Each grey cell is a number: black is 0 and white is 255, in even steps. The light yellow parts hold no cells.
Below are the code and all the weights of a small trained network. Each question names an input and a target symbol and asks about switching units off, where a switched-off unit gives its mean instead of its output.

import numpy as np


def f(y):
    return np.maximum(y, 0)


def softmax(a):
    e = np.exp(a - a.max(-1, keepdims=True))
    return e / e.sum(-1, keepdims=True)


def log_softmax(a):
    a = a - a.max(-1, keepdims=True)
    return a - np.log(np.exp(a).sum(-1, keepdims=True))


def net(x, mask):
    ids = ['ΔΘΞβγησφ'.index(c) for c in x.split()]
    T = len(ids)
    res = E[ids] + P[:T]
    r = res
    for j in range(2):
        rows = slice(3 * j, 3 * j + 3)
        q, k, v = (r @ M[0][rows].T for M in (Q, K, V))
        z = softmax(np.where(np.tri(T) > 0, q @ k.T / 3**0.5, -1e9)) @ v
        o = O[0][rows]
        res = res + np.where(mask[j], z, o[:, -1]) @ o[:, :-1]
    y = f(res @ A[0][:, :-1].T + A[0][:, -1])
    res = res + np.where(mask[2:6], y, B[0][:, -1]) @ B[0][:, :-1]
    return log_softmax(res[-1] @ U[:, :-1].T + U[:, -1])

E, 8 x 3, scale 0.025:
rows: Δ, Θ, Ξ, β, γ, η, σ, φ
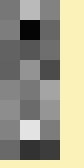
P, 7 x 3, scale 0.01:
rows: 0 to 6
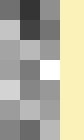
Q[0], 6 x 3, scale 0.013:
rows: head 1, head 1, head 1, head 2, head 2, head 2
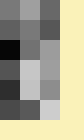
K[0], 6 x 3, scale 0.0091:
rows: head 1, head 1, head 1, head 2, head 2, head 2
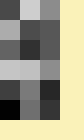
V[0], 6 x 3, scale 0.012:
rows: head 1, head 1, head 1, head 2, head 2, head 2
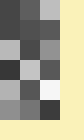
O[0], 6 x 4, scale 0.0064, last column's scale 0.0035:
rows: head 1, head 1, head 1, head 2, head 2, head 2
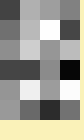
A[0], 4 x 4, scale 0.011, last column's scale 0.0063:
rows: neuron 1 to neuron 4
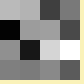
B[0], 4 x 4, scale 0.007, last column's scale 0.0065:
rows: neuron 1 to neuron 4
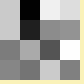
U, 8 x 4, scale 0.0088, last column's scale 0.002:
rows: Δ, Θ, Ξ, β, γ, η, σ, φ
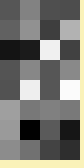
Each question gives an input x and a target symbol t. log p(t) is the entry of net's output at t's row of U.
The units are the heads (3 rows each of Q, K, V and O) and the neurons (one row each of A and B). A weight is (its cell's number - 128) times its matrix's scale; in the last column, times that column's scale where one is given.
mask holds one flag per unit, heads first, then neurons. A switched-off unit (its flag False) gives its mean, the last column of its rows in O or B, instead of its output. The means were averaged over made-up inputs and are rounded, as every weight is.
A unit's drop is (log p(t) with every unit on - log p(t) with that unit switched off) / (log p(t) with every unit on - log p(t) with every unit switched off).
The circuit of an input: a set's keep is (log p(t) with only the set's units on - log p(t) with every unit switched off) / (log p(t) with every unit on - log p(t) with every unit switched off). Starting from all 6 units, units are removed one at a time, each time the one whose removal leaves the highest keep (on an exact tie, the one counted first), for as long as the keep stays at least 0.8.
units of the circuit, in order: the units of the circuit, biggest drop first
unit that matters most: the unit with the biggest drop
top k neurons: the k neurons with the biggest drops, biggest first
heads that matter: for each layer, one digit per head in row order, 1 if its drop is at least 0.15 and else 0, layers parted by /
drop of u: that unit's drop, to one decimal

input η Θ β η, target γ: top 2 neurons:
[neuron 1; neuron 3]
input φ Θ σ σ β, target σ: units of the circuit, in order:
[head 1; neuron 1]
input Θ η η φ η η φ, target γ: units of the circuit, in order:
[head 1; head 2]
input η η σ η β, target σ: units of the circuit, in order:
[neuron 1; head 1]
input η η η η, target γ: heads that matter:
00
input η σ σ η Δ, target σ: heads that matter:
10
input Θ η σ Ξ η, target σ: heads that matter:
10
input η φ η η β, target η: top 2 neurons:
[neuron 1; neuron 3]
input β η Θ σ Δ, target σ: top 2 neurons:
[neuron 1; neuron 3]
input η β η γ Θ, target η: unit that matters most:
head 2
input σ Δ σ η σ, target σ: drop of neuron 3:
0.0
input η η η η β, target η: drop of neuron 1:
1.2
